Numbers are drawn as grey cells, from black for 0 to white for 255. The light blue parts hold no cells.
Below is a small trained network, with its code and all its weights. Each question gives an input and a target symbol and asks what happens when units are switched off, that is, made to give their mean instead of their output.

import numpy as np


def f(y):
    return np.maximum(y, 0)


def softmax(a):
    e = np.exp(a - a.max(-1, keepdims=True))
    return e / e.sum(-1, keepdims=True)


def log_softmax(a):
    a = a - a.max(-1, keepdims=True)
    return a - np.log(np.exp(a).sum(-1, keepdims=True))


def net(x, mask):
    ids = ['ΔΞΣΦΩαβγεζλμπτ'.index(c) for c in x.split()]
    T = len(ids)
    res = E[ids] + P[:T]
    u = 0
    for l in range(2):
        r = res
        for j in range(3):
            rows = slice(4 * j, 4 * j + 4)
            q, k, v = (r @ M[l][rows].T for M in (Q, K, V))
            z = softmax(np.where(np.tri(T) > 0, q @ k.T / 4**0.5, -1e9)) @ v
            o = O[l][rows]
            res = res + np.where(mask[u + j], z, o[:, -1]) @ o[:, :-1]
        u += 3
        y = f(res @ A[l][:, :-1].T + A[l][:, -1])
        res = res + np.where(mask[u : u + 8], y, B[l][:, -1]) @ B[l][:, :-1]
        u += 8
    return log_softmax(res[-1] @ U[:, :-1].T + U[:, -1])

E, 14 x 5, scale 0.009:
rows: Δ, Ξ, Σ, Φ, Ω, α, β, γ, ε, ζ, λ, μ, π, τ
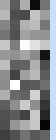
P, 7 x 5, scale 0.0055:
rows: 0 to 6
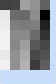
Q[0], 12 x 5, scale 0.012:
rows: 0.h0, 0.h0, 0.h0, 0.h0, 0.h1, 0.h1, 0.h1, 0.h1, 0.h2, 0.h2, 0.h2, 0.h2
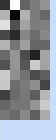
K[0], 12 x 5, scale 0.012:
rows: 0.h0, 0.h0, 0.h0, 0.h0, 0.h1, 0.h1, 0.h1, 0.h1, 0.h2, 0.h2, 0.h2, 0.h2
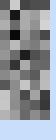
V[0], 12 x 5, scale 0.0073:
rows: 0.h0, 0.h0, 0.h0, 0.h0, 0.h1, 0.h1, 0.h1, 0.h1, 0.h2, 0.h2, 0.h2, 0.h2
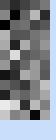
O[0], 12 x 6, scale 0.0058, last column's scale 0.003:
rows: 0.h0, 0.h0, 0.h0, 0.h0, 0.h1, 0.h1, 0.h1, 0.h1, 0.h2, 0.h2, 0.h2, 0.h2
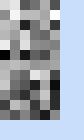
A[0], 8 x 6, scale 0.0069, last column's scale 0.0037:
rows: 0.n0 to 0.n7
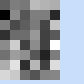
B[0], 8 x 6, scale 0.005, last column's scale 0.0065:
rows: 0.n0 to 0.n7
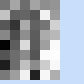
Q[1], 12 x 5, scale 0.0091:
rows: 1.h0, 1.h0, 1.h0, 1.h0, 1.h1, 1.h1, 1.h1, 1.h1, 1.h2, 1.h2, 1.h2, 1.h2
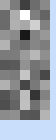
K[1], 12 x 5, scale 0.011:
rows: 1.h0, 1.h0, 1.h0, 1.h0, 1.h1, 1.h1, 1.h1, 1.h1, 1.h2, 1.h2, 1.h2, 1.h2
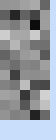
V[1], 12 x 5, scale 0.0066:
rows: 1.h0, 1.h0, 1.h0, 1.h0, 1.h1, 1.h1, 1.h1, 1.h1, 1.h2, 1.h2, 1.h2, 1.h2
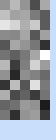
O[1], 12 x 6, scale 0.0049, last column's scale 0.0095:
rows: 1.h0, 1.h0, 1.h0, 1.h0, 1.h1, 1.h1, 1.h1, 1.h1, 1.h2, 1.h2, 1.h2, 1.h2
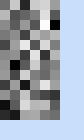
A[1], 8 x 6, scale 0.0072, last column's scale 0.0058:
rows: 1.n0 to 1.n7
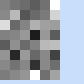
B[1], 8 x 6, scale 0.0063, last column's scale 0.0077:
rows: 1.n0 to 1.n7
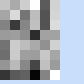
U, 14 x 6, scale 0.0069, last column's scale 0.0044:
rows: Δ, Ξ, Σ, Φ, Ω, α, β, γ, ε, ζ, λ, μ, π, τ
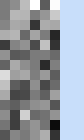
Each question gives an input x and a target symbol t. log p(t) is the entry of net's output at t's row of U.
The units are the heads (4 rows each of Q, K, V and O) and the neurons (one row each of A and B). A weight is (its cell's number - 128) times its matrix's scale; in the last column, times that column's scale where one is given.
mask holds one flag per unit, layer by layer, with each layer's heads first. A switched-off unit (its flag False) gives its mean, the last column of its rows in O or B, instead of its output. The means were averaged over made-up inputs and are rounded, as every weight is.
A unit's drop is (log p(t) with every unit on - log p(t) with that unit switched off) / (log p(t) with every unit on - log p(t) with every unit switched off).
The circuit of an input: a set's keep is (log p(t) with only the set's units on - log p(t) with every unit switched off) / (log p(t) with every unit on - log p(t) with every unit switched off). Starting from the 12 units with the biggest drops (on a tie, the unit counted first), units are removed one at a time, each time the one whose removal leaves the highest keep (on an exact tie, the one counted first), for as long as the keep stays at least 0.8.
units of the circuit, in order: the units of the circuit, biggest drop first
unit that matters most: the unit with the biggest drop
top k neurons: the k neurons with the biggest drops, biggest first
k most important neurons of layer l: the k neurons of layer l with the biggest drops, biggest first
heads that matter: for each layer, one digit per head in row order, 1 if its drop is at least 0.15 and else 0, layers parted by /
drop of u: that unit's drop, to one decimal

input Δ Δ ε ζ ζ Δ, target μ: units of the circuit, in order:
(1.h2; 0.h2; 1.h1)
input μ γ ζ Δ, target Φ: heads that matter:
111 / 011
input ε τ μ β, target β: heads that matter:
110 / 100
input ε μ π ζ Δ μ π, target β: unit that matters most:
1.h0
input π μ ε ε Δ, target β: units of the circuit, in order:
(0.h1; 1.h0)
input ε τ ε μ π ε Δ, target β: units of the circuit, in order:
(0.h1; 1.h0; 0.h0)
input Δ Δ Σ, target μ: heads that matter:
001 / 001
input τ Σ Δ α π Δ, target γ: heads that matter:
110 / 101
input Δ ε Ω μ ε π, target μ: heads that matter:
101 / 011
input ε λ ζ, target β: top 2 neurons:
(1.n7; 0.n1)
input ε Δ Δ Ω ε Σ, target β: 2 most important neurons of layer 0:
(0.n1; 0.n4)
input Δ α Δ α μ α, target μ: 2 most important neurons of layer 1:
(1.n1; 1.n4)
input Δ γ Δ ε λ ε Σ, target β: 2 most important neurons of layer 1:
(1.n7; 1.n2)
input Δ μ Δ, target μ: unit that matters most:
0.h2
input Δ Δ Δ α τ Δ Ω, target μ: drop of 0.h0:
0.1
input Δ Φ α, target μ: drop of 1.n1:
0.1
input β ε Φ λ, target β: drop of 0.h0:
0.4
